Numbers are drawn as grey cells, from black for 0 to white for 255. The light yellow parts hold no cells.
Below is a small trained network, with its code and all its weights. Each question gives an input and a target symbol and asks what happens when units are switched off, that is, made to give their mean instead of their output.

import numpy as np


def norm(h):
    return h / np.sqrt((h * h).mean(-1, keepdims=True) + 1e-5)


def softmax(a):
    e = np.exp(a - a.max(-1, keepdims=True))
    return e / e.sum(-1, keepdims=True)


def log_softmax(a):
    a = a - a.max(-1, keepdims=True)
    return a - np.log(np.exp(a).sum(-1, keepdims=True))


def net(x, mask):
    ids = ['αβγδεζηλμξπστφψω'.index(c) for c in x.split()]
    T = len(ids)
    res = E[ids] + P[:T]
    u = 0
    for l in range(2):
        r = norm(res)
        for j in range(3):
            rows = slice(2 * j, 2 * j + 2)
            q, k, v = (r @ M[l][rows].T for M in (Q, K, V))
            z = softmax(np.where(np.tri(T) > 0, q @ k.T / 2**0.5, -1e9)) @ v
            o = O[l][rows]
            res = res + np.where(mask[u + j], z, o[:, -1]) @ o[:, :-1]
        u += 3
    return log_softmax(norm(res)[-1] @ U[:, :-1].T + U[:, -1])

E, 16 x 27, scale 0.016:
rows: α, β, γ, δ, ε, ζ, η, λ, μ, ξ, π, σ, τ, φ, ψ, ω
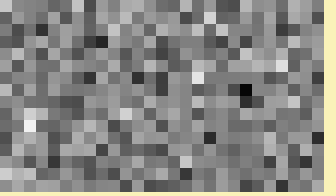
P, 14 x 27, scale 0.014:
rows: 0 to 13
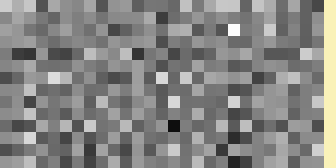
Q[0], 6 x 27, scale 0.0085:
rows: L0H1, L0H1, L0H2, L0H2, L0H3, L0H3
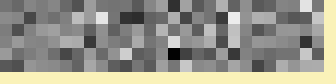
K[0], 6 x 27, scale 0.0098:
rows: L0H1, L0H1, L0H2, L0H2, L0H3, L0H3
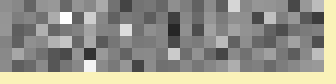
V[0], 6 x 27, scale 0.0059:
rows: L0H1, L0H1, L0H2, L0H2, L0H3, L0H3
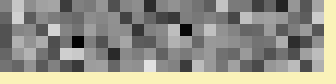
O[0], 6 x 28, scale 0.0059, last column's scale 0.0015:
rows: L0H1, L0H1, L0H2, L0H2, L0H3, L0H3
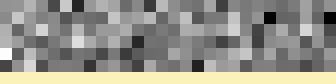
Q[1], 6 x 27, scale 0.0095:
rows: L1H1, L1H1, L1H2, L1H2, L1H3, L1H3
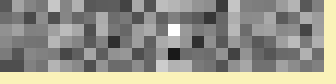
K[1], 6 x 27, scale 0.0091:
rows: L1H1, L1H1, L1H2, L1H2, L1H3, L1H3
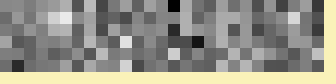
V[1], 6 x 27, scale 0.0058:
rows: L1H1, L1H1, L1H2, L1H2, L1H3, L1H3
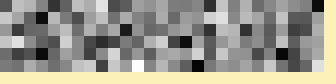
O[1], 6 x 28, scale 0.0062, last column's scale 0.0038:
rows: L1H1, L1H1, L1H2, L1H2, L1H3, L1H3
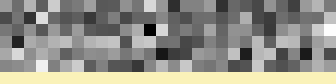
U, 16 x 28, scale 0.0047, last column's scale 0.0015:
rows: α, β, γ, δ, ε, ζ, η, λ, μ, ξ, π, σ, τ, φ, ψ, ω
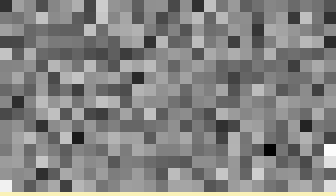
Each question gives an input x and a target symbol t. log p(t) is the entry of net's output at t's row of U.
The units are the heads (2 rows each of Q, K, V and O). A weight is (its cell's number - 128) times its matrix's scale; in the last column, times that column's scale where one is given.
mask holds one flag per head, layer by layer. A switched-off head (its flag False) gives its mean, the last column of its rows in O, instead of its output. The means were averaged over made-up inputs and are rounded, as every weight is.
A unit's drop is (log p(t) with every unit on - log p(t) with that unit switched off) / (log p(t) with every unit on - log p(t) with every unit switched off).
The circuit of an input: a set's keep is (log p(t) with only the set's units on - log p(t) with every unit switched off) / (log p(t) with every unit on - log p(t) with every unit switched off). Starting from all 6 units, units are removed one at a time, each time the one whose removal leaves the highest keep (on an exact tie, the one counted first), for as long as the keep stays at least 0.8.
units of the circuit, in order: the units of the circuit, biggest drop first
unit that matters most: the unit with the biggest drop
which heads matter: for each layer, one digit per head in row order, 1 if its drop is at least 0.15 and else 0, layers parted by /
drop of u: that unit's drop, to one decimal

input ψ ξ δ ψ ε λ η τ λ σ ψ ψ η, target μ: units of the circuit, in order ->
[L1H2]
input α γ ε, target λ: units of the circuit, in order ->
[L0H2; L1H2]
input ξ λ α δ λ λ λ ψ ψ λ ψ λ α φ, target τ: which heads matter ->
100 / 000
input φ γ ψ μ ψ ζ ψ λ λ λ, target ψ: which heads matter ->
000 / 100
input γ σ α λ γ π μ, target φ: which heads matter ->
000 / 001
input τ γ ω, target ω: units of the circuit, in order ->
[L0H3; L0H1]
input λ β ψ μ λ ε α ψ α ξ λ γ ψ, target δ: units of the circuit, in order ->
[L0H3; L1H2]
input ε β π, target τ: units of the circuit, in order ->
[L0H1; L1H1]
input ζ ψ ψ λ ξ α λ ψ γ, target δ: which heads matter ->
000 / 010
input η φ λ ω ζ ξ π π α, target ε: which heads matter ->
001 / 000
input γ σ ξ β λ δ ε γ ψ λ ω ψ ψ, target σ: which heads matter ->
100 / 000
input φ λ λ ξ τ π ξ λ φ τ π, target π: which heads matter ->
010 / 000
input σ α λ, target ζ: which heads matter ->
000 / 100
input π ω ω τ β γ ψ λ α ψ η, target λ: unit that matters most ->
L0H2
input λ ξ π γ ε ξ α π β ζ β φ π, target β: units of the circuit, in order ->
[L1H2; L0H2]
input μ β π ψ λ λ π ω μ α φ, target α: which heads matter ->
001 / 000
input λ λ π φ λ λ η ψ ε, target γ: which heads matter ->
000 / 001
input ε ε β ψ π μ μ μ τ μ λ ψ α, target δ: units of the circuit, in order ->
[L1H2; L0H3]
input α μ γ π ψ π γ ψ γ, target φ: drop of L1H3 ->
1.1
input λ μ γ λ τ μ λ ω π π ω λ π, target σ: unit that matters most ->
L0H1
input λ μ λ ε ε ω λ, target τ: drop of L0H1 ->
0.7
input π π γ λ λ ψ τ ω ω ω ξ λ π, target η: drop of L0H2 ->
0.3
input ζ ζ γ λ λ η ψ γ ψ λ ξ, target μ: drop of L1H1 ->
0.0
